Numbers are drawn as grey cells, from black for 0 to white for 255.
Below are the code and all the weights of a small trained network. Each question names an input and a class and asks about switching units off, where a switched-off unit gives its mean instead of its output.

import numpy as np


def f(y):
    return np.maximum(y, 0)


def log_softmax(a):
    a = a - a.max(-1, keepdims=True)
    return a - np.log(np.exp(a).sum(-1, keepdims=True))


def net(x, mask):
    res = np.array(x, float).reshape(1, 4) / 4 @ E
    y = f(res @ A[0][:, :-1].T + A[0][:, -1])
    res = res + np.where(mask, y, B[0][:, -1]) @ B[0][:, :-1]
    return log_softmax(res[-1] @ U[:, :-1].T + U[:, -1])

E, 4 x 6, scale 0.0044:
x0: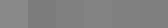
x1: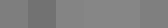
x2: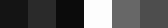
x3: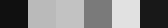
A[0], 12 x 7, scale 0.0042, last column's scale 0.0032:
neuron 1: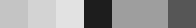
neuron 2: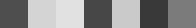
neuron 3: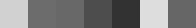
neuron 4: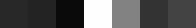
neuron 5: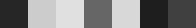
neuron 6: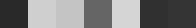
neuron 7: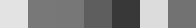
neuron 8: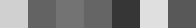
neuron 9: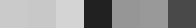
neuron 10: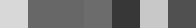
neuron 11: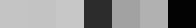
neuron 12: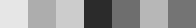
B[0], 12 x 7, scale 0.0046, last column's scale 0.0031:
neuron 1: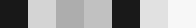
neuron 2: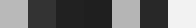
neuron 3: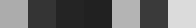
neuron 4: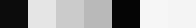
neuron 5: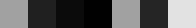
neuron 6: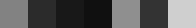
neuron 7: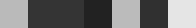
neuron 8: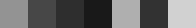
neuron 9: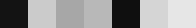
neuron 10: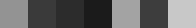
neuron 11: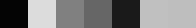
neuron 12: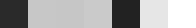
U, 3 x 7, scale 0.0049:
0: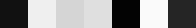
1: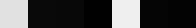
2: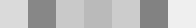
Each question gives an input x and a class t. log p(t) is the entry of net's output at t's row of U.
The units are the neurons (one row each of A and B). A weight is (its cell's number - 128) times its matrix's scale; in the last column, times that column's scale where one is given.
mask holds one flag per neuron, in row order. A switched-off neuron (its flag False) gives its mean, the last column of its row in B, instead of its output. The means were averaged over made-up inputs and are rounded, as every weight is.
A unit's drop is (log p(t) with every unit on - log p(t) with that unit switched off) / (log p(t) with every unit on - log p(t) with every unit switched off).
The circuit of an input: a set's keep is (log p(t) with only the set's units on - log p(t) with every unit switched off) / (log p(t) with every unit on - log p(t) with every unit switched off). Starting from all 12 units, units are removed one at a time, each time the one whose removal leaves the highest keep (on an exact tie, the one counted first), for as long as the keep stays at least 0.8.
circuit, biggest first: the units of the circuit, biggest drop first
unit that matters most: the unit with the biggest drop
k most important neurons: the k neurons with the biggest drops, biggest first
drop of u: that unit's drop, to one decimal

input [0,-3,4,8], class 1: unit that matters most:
neuron 5
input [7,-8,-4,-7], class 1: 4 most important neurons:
(neuron 7; neuron 3; neuron 8; neuron 10)
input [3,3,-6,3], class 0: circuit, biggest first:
(neuron 1; neuron 9)
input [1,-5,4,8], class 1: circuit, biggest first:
(neuron 5; neuron 6)
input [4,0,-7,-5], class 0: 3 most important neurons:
(neuron 12; neuron 1; neuron 9)
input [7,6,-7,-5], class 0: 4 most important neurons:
(neuron 12; neuron 1; neuron 9; neuron 11)
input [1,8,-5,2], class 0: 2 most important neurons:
(neuron 1; neuron 9)
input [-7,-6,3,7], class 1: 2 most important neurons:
(neuron 5; neuron 6)
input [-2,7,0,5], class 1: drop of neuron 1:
0.1
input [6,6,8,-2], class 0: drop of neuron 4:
0.7
